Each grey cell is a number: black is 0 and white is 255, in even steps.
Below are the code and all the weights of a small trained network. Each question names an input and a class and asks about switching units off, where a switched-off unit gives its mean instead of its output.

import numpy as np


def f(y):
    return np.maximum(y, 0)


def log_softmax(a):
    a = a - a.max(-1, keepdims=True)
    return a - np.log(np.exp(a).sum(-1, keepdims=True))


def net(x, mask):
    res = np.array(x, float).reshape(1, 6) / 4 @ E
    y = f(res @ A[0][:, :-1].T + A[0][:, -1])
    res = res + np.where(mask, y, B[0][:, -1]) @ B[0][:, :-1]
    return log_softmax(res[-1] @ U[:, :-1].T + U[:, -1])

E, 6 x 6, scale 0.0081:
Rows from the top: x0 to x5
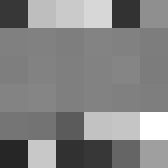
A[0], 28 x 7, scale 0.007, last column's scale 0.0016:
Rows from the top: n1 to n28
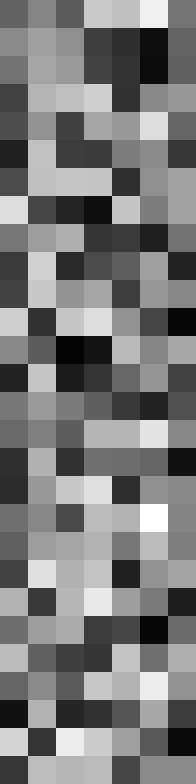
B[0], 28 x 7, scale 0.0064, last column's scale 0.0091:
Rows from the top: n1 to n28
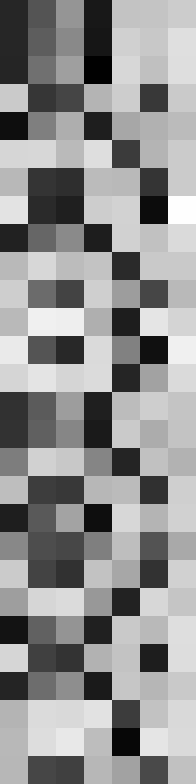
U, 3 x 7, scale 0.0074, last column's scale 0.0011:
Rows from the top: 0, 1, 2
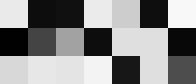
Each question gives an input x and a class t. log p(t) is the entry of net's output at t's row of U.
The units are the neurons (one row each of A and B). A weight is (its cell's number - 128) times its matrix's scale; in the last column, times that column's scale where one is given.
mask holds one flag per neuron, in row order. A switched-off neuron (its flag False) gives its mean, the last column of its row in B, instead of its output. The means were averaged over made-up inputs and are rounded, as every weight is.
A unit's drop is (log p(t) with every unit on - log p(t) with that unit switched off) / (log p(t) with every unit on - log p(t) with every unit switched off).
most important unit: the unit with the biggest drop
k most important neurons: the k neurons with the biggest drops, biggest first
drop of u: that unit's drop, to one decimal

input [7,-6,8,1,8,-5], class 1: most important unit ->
n1
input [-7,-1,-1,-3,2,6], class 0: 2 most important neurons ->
n8; n13
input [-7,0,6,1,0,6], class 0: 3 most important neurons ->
n8; n13; n24
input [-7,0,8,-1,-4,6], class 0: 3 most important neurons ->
n8; n13; n24
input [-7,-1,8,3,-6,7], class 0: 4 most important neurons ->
n8; n13; n24; n27
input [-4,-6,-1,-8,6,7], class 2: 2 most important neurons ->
n14; n26
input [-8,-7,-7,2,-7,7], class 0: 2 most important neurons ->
n13; n8
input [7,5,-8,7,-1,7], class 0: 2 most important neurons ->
n21; n7
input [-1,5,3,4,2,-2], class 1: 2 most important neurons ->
n14; n26
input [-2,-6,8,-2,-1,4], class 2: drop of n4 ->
0.0
